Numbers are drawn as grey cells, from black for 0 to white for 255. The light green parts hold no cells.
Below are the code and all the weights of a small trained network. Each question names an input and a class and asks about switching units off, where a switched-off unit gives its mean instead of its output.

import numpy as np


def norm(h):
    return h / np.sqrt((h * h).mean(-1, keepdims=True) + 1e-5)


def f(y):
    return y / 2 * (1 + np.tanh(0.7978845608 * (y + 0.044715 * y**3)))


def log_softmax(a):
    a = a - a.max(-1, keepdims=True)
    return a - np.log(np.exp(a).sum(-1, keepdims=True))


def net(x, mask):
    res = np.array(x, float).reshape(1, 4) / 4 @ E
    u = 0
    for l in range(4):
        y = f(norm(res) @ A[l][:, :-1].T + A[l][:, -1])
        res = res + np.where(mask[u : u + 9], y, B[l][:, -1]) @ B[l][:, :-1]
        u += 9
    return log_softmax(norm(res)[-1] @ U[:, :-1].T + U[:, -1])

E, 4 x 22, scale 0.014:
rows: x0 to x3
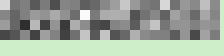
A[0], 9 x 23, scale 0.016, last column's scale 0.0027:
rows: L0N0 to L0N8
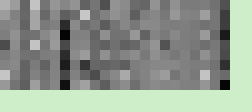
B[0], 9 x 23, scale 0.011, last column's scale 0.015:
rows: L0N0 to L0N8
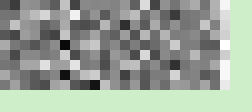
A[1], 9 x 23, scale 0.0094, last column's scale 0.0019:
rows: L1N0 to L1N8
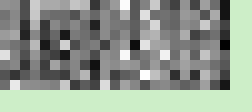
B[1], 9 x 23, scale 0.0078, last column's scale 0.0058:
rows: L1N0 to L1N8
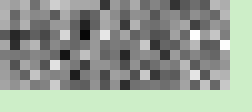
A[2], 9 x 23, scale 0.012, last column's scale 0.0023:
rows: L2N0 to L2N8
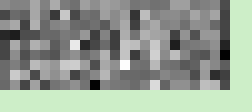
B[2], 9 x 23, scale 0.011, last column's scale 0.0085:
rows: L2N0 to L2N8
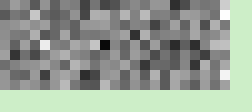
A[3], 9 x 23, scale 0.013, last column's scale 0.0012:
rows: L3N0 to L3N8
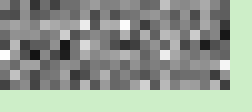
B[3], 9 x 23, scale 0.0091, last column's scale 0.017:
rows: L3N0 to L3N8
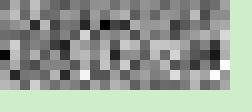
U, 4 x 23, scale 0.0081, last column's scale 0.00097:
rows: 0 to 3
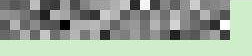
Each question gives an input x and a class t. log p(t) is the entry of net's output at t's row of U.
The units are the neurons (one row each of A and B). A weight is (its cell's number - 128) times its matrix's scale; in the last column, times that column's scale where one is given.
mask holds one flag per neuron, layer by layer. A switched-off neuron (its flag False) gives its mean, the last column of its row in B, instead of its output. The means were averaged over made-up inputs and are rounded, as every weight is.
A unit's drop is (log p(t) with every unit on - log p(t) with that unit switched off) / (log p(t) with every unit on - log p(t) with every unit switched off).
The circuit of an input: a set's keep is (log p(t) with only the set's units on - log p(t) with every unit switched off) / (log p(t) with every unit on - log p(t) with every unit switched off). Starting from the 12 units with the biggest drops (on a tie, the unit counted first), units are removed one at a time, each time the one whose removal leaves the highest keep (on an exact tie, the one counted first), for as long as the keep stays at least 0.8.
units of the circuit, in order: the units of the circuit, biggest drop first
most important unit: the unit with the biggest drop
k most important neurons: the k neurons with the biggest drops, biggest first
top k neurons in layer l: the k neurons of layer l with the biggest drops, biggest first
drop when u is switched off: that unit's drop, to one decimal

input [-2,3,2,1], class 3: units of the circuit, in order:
[L0N1]
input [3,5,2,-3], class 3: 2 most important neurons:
[L0N1 L0N4]
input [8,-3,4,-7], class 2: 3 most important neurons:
[L0N7 L0N5 L0N3]
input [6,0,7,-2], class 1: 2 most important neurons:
[L0N8 L0N4]
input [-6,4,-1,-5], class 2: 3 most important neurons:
[L0N4 L0N5 L0N3]
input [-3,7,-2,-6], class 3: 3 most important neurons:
[L0N1 L0N3 L0N5]
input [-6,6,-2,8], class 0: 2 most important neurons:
[L0N7 L0N6]
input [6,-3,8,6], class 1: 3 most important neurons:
[L0N8 L0N0 L0N2]
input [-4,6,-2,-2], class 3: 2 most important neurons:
[L0N1 L0N7]
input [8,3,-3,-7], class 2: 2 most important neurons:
[L0N7 L0N5]
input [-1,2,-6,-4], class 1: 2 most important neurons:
[L0N0 L0N6]
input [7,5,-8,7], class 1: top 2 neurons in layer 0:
[L0N0 L0N4]
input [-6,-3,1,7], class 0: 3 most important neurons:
[L0N3 L0N7 L0N5]
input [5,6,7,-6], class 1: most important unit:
L0N8
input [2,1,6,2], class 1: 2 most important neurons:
[L0N8 L0N2]
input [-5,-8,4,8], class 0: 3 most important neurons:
[L0N3 L0N5 L0N1]
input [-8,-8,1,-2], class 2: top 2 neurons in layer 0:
[L0N4 L0N1]
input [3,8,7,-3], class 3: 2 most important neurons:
[L0N1 L3N2]
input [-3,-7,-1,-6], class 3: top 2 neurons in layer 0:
[L0N6 L0N5]
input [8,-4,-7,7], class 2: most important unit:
L0N0
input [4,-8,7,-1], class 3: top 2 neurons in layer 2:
[L2N4 L2N7]
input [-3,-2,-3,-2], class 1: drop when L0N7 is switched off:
0.9
